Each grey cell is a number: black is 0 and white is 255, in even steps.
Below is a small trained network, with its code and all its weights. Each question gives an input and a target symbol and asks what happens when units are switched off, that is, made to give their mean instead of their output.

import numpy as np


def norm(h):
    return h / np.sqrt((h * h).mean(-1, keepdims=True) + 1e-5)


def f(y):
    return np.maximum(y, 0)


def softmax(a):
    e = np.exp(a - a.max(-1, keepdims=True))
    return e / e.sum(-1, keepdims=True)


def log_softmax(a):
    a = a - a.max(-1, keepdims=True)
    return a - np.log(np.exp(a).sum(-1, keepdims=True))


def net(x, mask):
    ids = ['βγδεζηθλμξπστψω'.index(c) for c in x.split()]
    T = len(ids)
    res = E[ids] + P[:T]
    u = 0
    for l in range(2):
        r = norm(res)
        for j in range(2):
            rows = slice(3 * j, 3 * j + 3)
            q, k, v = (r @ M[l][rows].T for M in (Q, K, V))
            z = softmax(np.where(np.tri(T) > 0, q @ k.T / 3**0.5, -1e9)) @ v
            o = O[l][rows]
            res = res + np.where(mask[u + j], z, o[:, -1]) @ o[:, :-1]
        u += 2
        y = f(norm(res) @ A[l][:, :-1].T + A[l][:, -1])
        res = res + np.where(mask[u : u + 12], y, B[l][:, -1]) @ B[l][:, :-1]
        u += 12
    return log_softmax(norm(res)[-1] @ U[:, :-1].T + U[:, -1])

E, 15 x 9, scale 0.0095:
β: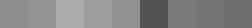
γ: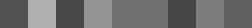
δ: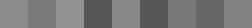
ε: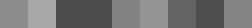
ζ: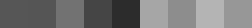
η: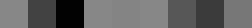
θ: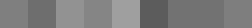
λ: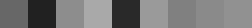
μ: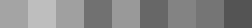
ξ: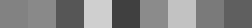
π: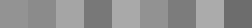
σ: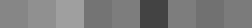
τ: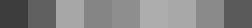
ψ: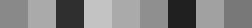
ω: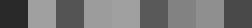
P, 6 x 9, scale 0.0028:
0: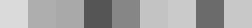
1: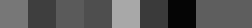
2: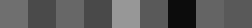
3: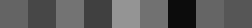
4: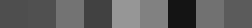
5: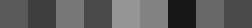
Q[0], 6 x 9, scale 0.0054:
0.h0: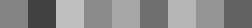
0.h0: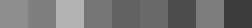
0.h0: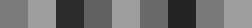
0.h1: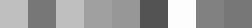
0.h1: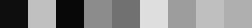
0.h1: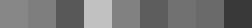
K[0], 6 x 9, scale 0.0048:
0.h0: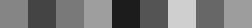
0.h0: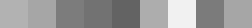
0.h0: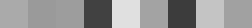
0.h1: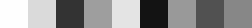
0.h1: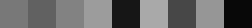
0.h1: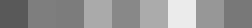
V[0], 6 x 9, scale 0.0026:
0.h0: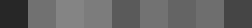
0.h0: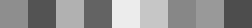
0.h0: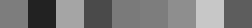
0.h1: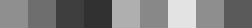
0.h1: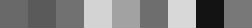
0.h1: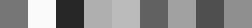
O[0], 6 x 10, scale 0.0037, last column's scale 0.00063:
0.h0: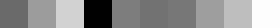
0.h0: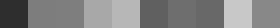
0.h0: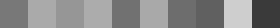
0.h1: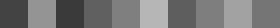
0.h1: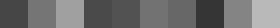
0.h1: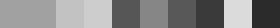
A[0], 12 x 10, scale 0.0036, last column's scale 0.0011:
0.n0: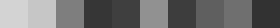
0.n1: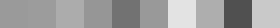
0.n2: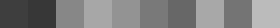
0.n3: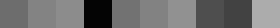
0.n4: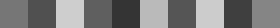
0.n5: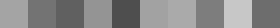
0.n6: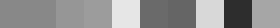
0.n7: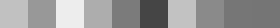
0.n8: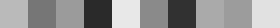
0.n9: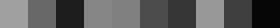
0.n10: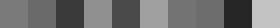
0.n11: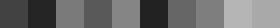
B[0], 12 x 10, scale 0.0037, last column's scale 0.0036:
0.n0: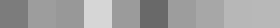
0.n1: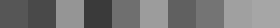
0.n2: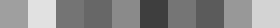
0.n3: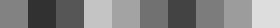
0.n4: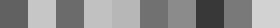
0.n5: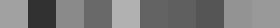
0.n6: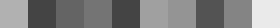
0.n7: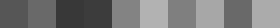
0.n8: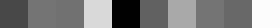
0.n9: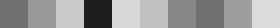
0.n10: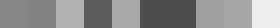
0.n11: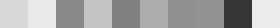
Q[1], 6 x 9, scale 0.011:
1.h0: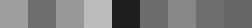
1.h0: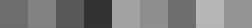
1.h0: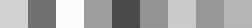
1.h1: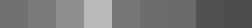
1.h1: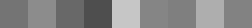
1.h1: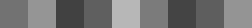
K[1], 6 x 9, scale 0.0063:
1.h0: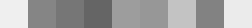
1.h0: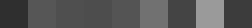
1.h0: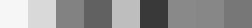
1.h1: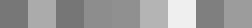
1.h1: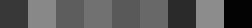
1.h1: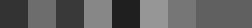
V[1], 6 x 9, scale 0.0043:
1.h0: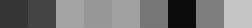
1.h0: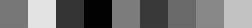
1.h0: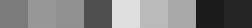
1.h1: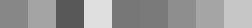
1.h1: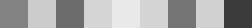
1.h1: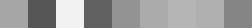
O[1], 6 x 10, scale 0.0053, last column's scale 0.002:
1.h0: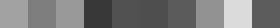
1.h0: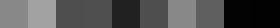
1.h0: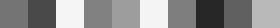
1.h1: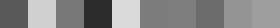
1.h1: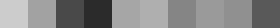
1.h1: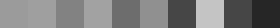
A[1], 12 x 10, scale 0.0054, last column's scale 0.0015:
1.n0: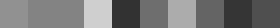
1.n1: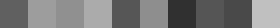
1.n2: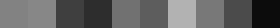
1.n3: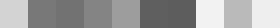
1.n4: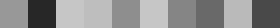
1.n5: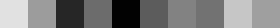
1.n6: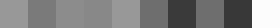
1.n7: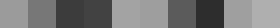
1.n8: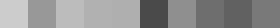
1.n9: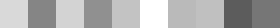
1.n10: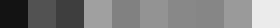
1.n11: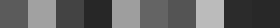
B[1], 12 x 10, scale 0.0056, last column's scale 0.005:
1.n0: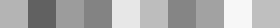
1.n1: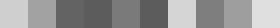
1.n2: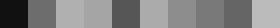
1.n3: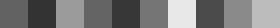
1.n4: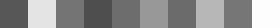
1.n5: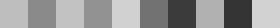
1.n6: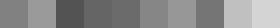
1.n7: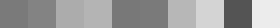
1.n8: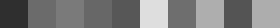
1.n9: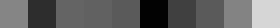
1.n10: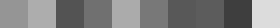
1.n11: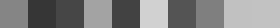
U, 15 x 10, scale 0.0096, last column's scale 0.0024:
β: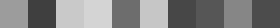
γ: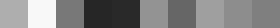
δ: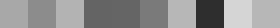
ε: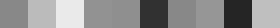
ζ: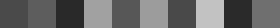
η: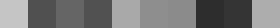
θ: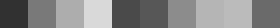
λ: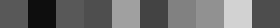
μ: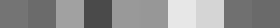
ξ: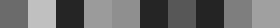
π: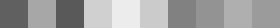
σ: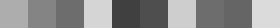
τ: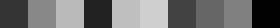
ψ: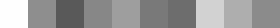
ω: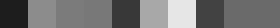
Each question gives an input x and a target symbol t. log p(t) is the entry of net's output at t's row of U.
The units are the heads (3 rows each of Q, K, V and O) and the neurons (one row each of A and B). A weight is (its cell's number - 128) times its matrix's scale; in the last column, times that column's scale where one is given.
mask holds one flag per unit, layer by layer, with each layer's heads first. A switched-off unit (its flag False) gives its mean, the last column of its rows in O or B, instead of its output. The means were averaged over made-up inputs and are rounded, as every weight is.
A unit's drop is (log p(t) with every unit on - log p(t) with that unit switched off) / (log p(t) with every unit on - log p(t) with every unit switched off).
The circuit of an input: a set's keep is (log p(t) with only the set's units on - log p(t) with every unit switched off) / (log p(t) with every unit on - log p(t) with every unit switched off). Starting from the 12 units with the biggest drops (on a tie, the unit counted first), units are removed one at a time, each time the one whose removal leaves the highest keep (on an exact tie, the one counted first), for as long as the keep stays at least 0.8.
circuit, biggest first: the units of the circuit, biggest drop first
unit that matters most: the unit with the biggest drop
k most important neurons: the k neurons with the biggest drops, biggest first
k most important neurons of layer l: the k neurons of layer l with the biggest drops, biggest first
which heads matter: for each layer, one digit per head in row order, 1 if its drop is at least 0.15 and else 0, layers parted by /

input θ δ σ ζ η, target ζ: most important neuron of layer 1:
1.n2
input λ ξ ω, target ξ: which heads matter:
00 / 01
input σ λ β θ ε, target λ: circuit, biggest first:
1.h0, 1.n3
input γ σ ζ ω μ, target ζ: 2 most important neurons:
1.n11, 0.n0
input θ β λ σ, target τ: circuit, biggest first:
1.h0, 0.h0, 1.n8, 0.n11
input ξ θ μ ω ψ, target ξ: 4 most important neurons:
0.n1, 0.n11, 0.n7, 0.n2
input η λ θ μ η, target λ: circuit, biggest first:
1.h0, 1.n3
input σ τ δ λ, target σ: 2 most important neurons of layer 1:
1.n1, 1.n0
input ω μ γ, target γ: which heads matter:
01 / 10
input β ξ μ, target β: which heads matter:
10 / 11
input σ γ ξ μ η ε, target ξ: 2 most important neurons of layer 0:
0.n10, 0.n11
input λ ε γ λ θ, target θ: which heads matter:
00 / 11
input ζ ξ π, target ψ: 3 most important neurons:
0.n8, 1.n0, 0.n6
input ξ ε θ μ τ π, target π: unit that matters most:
0.n8
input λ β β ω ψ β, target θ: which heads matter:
00 / 11
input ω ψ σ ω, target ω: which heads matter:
00 / 11
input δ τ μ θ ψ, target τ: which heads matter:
00 / 10
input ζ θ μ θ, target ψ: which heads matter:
00 / 10
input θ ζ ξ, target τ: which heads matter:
10 / 10
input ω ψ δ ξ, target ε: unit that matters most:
1.n5
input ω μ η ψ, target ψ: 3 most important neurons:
1.n7, 1.n4, 1.n5
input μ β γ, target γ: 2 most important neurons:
0.n9, 1.n11
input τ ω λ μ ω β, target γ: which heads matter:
00 / 10
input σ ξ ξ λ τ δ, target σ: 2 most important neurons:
0.n8, 0.n11
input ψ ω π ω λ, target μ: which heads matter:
01 / 01
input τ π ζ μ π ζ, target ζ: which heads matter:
01 / 10
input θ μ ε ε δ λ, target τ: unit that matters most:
0.h0
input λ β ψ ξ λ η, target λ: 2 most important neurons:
0.n4, 0.n10
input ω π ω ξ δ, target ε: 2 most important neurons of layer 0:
0.n11, 0.n8
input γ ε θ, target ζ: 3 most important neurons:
0.n0, 1.n11, 1.n2
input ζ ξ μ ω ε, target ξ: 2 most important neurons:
0.n11, 0.n10
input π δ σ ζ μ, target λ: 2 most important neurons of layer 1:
1.n9, 1.n3
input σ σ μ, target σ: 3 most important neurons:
0.n7, 0.n11, 0.n8
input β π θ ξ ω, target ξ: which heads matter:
00 / 00
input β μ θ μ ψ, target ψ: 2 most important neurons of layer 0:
0.n8, 0.n0
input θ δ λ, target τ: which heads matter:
10 / 10
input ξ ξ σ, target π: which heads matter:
00 / 10
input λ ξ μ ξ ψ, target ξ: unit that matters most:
1.h1
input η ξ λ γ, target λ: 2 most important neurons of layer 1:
1.n3, 1.n4
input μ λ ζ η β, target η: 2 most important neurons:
1.n9, 0.n7
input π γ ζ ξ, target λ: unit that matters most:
1.h1
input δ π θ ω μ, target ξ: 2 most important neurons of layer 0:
0.n8, 0.n3
